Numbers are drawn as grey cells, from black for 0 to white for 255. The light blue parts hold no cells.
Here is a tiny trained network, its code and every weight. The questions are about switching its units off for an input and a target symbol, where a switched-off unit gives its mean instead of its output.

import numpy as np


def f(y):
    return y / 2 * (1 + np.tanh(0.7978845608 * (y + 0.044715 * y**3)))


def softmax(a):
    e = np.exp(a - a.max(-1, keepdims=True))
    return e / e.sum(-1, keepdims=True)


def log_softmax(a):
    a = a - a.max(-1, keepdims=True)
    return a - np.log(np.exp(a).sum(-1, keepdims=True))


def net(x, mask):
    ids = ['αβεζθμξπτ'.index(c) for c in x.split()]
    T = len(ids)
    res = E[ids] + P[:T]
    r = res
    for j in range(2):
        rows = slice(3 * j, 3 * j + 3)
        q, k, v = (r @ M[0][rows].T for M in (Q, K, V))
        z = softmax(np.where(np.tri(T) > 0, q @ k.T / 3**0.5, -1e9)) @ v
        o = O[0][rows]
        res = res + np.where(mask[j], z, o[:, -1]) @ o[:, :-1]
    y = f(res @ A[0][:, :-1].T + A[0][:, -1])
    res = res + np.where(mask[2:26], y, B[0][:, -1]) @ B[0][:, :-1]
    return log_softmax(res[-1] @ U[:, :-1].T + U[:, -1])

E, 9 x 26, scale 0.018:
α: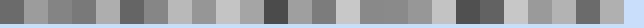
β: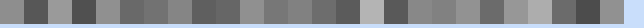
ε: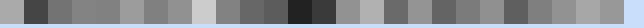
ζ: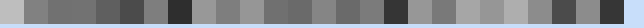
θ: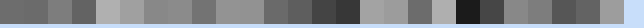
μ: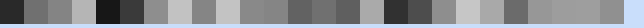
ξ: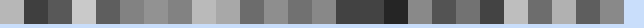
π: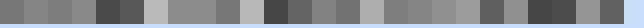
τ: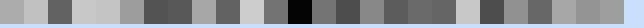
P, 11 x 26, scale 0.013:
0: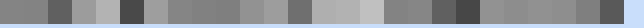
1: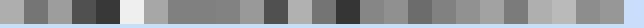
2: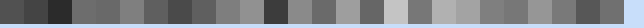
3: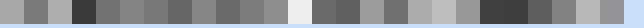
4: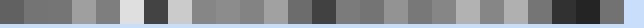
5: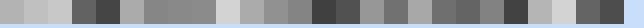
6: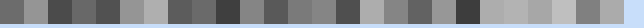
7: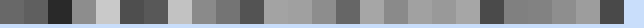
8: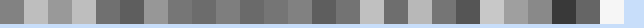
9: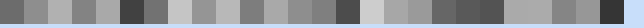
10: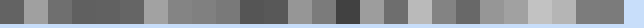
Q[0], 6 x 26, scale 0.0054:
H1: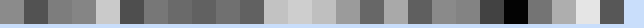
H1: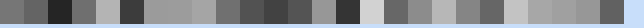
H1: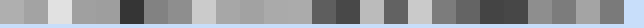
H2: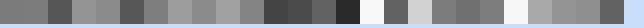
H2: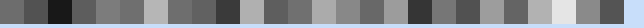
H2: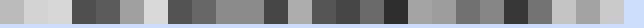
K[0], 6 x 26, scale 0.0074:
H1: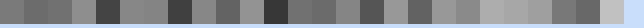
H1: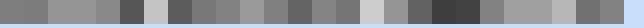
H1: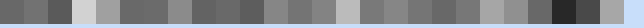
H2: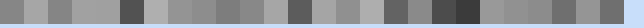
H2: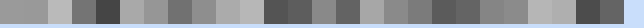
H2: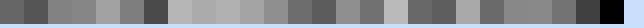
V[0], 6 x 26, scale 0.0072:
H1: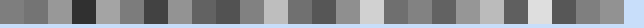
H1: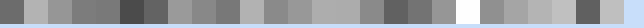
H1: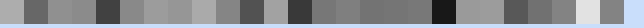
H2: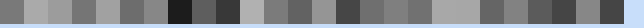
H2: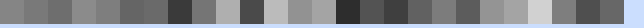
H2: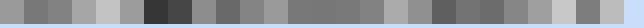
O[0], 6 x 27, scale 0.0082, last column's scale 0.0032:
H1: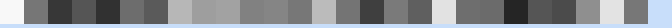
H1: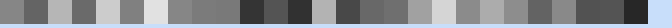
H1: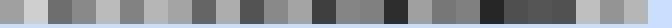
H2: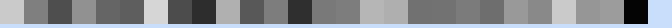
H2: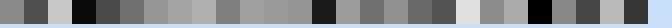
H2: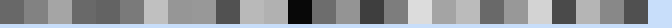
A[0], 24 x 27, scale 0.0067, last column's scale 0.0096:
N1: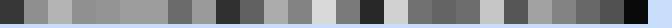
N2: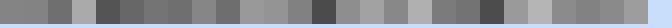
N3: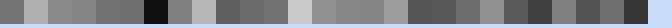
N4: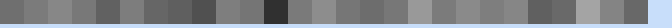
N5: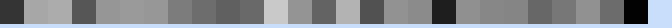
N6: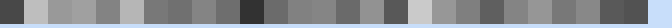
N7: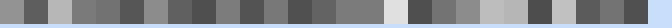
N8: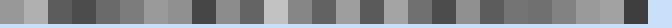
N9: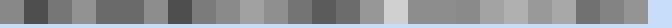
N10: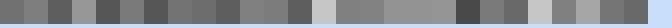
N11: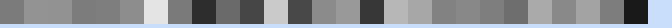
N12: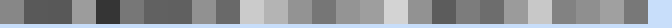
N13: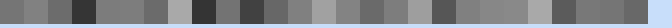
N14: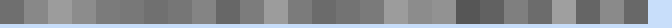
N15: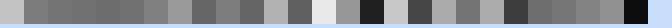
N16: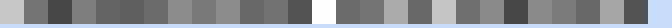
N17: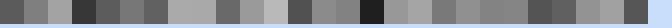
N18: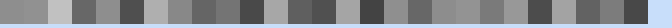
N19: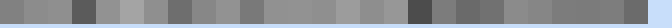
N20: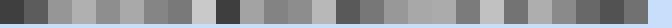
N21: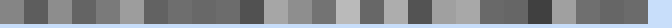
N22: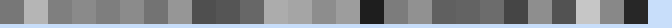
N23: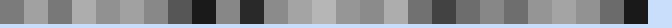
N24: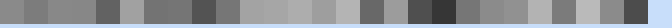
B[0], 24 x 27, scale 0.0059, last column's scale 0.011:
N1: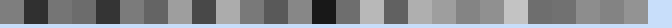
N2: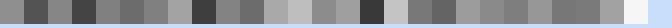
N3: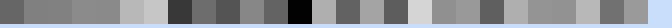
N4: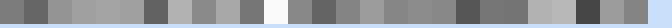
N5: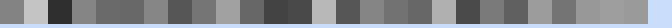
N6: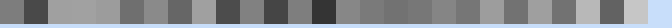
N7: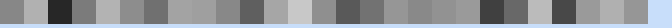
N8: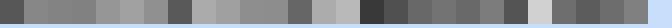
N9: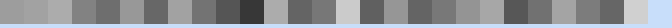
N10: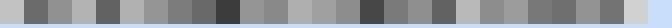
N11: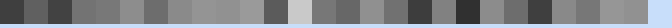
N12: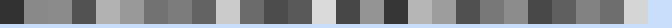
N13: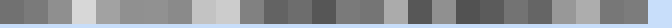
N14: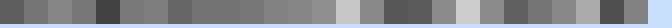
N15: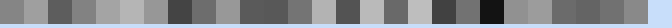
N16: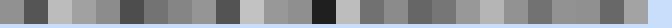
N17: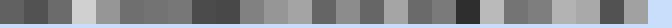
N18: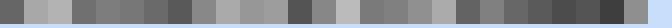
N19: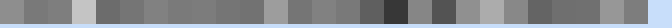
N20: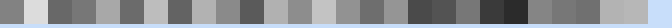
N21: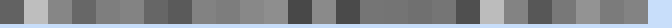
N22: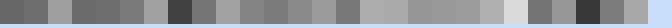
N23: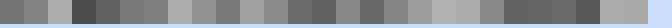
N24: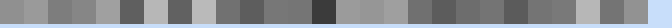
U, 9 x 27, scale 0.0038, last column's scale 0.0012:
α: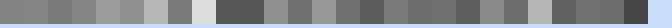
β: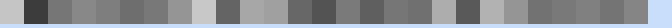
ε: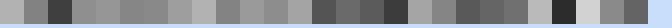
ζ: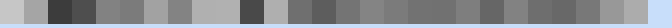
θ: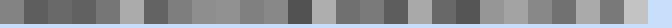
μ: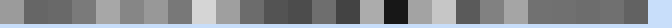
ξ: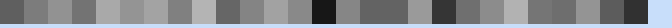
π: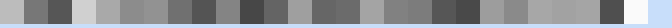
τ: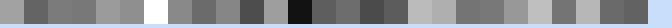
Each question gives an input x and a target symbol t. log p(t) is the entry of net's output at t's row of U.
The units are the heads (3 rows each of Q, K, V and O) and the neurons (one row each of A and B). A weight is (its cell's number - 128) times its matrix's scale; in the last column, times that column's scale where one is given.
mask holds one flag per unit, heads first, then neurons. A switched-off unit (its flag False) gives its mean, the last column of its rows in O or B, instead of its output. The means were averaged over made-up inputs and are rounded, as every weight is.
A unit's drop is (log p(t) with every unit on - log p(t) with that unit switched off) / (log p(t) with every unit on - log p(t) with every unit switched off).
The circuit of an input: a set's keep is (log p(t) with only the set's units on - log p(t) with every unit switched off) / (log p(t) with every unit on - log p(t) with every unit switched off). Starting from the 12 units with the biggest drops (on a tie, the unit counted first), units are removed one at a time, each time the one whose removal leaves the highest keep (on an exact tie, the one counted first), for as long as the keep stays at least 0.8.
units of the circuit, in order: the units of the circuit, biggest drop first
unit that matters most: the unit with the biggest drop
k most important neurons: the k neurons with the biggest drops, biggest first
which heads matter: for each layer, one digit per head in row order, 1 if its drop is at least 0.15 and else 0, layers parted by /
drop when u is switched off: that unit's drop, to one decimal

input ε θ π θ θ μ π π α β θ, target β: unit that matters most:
H1
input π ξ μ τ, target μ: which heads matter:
11
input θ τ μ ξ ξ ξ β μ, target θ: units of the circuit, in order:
N12; H1
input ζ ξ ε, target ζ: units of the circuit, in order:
H2; N7
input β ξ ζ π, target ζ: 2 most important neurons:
N7; N15
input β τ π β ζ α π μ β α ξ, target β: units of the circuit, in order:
H1; N16
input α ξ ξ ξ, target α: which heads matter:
10
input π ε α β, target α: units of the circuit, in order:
H1; N20
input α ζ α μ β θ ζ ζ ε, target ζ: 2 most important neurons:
N7; N20
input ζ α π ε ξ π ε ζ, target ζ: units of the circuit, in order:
H2; H1
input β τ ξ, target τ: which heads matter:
01
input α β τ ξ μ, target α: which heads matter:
10
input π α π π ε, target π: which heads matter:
01
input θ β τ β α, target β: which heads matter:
11
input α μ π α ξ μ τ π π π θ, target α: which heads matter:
10
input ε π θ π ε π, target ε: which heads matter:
11
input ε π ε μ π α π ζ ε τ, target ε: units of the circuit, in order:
H1
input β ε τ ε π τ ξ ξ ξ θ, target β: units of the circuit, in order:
H2; H1; N17
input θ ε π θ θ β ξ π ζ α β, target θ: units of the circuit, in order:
H1; N12
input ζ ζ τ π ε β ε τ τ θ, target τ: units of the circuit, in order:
H2
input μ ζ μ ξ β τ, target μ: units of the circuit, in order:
N2; H1
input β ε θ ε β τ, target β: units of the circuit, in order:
H1; N16
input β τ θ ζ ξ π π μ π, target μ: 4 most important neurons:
N2; N3; N9; N10
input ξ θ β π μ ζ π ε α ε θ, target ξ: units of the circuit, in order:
H2; H1
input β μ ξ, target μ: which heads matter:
01
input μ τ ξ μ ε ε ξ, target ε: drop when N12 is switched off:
0.2
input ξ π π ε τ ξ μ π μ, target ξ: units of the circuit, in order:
H1
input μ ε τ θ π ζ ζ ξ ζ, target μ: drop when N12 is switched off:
-0.3
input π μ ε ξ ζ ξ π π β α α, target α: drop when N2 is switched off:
0.0
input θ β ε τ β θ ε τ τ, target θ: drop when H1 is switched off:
0.9
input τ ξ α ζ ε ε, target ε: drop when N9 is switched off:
0.2
